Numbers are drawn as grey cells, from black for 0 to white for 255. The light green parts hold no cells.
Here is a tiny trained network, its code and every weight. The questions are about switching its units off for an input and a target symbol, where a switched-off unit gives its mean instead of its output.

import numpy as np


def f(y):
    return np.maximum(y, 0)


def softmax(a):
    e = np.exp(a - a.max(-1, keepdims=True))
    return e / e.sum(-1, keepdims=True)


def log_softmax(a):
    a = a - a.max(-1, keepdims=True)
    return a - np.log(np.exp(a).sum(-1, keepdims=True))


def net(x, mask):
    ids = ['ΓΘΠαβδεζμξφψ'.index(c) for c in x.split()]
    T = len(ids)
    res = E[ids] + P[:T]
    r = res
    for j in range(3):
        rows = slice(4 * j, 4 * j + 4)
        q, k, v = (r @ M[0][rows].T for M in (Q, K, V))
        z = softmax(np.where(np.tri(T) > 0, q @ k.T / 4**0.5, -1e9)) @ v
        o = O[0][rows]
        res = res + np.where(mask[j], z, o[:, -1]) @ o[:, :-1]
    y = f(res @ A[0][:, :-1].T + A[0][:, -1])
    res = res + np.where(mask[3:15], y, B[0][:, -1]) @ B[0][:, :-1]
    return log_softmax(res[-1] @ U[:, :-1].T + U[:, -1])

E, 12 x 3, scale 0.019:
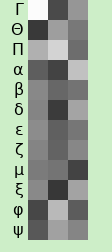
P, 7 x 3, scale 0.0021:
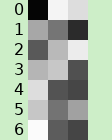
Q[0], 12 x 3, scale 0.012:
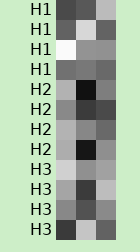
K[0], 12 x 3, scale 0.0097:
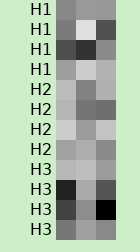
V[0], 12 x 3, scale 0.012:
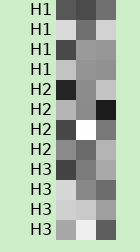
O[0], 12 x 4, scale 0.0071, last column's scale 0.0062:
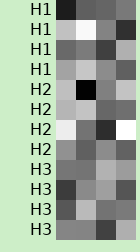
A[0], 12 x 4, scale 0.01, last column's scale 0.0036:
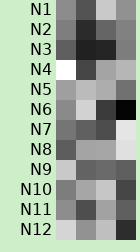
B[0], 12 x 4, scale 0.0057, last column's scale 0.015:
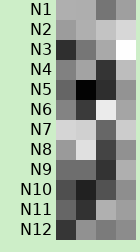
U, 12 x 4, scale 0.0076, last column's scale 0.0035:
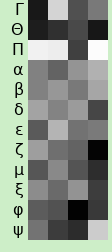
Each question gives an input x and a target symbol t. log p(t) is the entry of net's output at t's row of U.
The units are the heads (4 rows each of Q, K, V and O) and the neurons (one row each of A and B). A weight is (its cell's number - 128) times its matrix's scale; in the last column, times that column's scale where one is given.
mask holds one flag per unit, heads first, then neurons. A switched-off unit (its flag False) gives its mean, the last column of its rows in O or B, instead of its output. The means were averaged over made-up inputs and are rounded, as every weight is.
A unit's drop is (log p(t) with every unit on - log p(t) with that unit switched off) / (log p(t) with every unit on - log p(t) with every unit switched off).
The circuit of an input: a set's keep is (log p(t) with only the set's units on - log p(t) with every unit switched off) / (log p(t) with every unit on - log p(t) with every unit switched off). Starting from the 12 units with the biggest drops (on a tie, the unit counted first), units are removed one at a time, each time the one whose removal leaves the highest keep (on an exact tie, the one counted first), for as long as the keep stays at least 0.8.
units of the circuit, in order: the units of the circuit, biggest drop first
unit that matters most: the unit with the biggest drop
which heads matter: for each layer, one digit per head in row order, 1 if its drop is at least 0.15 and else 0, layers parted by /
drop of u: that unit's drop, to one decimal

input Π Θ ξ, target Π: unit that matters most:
H1
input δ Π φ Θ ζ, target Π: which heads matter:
110
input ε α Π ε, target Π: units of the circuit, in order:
N3; H1
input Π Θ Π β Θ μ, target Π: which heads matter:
110
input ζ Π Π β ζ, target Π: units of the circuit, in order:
H1; H2
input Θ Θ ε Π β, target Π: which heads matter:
010
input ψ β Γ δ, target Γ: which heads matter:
010
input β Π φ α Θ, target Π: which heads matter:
100
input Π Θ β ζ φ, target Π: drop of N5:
0.1
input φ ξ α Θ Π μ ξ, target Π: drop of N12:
0.0
